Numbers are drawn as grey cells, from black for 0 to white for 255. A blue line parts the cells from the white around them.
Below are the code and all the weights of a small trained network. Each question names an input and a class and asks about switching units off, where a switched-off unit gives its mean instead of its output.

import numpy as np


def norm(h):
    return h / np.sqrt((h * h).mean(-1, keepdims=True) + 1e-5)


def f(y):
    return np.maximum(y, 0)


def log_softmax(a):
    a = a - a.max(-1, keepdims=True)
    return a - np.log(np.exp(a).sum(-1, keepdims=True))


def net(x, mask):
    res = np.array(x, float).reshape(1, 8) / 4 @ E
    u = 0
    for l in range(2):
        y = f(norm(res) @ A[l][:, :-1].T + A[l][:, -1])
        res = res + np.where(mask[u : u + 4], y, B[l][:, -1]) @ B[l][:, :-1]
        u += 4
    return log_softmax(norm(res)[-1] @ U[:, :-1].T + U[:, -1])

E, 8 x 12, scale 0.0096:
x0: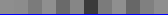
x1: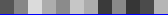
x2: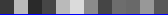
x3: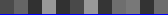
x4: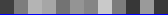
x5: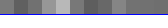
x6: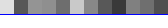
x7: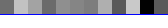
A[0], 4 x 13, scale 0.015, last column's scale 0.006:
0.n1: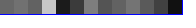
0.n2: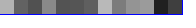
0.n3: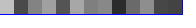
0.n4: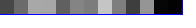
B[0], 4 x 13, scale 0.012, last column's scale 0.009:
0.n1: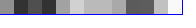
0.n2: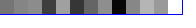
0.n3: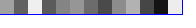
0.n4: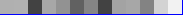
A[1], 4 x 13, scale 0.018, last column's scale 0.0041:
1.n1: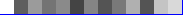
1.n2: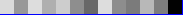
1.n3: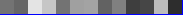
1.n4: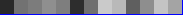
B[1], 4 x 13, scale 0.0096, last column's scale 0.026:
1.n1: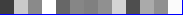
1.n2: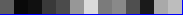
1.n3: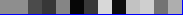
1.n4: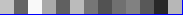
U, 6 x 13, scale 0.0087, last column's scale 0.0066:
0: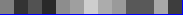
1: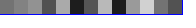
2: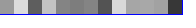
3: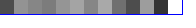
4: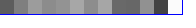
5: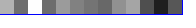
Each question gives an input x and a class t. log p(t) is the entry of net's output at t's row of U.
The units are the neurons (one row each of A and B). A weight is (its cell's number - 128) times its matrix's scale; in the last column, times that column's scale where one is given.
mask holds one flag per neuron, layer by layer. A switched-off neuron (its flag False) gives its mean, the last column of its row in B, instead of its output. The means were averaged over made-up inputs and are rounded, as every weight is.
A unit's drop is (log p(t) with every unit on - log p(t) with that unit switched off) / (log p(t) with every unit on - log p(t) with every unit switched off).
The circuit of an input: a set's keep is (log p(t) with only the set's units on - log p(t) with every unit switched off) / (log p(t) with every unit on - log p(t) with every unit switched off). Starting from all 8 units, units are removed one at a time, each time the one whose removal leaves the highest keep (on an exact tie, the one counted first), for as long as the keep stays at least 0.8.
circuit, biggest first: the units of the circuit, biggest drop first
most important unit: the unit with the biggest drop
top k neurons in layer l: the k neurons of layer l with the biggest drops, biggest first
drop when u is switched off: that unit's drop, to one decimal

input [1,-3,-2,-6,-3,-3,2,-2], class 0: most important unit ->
1.n2
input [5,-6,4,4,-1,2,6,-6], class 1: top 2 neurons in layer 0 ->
[0.n2, 0.n4]
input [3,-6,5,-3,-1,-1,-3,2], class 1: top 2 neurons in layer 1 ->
[1.n1, 1.n2]
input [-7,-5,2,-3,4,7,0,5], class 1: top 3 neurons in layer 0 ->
[0.n2, 0.n3, 0.n1]
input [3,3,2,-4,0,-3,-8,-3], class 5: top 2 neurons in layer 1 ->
[1.n4, 1.n1]
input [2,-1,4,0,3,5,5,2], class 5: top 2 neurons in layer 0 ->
[0.n3, 0.n1]
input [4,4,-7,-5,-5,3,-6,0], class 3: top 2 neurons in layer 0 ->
[0.n4, 0.n1]
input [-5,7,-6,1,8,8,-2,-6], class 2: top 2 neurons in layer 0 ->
[0.n4, 0.n3]
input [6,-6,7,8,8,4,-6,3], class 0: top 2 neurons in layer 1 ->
[1.n1, 1.n3]
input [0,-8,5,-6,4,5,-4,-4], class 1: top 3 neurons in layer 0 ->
[0.n2, 0.n1, 0.n3]
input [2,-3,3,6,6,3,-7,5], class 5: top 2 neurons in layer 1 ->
[1.n4, 1.n2]
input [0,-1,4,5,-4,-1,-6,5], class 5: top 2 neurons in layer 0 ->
[0.n4, 0.n3]
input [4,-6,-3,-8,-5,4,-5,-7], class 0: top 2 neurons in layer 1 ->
[1.n2, 1.n3]
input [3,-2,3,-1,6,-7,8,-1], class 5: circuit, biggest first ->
[0.n3]
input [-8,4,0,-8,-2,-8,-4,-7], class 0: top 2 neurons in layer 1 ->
[1.n2, 1.n1]
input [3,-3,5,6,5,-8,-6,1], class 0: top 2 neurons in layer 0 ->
[0.n1, 0.n4]
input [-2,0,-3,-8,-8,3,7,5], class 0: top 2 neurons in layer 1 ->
[1.n2, 1.n4]
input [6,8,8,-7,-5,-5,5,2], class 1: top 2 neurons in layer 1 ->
[1.n3, 1.n1]
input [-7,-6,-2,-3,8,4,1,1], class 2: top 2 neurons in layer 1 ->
[1.n1, 1.n3]
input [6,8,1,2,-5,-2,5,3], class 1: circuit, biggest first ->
[1.n3]
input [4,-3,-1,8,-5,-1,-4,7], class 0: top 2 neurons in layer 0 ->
[0.n1, 0.n4]
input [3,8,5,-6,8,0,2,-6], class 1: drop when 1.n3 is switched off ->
1.0
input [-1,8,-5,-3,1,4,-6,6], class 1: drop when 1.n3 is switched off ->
1.5
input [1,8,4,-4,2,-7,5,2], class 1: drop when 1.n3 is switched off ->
0.8
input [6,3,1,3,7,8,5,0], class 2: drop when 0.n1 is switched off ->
0.0
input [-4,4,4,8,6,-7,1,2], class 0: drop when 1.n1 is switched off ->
0.2
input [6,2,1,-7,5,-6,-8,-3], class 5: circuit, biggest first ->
[1.n4]
